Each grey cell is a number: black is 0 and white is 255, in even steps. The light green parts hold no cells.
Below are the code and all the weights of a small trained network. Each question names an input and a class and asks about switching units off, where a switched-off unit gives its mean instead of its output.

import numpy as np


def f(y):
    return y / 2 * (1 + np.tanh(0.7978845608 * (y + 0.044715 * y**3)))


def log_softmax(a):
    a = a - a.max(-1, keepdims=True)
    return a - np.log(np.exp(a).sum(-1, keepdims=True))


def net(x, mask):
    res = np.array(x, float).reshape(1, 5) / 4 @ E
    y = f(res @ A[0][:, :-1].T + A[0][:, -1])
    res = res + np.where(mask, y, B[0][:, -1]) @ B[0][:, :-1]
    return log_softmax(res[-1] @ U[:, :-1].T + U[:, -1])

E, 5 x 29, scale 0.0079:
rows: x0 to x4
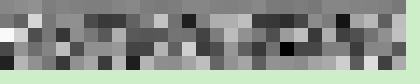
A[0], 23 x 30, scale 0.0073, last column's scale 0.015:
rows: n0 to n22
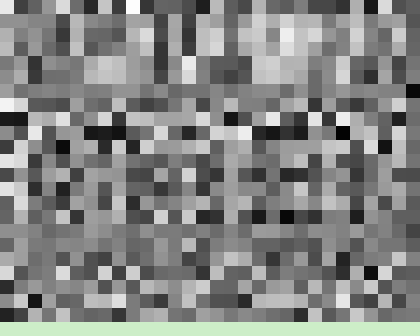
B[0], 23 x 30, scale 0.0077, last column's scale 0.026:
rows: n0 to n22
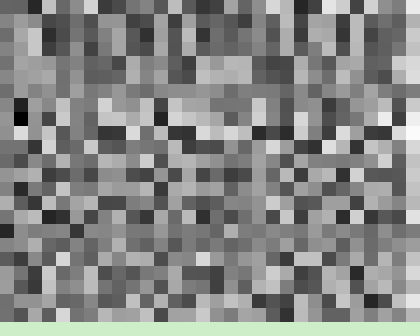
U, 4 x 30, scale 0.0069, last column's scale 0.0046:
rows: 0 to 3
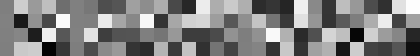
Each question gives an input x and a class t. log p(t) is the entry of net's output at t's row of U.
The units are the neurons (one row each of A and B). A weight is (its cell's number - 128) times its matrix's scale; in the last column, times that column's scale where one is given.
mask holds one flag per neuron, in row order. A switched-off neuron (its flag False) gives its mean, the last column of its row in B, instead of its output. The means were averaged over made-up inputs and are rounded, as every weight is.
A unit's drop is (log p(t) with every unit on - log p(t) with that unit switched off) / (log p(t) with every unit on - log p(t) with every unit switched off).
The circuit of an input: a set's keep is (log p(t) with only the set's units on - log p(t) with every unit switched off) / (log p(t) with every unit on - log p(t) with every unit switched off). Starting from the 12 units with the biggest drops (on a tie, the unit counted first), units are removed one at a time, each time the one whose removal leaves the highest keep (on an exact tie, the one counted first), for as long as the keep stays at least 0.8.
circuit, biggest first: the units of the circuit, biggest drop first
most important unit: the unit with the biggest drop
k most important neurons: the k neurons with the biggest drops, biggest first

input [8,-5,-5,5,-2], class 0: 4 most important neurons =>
n21, n4, n5, n7
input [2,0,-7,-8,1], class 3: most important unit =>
n2
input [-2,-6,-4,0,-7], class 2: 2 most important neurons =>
n0, n19
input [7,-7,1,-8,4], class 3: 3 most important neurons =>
n2, n1, n3
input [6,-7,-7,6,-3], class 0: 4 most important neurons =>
n21, n4, n5, n7
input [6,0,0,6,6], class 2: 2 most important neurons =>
n10, n14
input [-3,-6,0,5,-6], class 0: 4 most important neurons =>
n21, n4, n5, n10
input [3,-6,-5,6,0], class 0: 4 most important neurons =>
n21, n4, n5, n2
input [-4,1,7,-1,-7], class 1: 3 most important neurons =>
n7, n18, n11
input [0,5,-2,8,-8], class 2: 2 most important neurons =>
n0, n19
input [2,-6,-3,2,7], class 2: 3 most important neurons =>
n10, n9, n20
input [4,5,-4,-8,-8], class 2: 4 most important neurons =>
n0, n19, n15, n12
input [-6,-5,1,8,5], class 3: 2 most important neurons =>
n15, n12
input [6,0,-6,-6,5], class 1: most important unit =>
n8
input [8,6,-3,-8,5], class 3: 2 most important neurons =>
n2, n3
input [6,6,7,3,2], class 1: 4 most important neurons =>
n7, n18, n11, n21
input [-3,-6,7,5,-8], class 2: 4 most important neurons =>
n0, n19, n8, n9
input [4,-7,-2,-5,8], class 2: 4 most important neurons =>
n10, n9, n20, n14
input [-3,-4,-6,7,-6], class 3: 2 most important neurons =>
n12, n15
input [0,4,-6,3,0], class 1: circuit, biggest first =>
n8
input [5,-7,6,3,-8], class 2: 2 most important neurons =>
n0, n19
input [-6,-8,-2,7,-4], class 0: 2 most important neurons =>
n21, n4
